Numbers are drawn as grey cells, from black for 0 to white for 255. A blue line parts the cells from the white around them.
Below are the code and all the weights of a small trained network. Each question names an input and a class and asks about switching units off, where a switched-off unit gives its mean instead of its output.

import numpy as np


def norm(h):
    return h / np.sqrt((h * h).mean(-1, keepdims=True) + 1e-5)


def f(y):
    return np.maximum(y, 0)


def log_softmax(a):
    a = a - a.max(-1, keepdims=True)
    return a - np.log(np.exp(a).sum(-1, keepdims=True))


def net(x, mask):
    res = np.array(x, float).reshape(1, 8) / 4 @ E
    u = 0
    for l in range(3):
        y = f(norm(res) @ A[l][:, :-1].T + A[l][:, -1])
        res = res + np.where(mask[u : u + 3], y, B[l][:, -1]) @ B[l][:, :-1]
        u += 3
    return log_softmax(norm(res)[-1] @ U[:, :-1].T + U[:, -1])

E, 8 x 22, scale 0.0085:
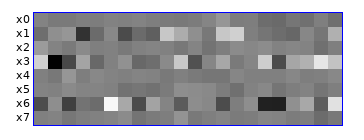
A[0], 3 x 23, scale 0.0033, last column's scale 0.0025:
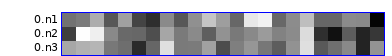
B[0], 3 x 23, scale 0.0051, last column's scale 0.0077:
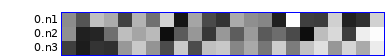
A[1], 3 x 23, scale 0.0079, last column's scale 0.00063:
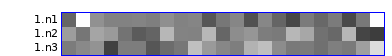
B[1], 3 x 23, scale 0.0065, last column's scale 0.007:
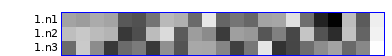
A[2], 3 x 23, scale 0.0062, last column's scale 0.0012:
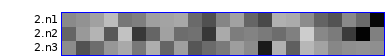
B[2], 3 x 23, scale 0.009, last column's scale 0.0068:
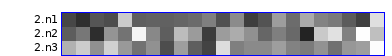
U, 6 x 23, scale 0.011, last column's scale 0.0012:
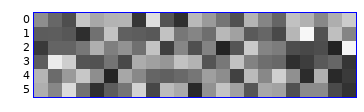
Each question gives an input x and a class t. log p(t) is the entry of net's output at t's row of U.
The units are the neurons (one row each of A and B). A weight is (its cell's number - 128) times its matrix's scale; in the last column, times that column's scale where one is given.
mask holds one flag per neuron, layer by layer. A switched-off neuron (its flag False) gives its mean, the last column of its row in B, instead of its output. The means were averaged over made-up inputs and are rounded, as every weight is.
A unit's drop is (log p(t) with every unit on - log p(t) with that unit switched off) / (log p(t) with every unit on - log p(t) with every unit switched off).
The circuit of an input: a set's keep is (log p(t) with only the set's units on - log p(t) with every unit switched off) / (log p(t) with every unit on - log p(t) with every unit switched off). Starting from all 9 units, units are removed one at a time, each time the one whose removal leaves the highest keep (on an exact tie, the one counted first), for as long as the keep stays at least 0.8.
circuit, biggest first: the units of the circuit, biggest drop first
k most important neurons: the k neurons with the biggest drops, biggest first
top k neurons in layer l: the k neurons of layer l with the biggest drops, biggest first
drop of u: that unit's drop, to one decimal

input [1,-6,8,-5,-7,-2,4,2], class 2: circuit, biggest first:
1.n1
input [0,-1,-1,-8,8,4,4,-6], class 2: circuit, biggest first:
1.n1, 1.n3, 2.n1
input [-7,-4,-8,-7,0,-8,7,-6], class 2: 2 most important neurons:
1.n1, 2.n1
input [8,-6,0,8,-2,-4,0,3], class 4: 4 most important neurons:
0.n2, 0.n3, 2.n2, 1.n2
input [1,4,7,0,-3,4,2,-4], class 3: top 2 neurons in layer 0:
0.n2, 0.n3
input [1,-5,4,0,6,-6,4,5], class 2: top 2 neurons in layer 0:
0.n3, 0.n2
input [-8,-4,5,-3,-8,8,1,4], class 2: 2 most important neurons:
1.n1, 0.n3
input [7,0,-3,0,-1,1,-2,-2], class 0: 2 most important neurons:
1.n3, 0.n3
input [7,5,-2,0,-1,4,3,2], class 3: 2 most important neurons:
0.n2, 0.n3
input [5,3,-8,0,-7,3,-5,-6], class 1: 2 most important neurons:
0.n2, 1.n1
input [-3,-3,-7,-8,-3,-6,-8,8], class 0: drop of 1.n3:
0.0
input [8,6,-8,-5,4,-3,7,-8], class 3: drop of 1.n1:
0.1
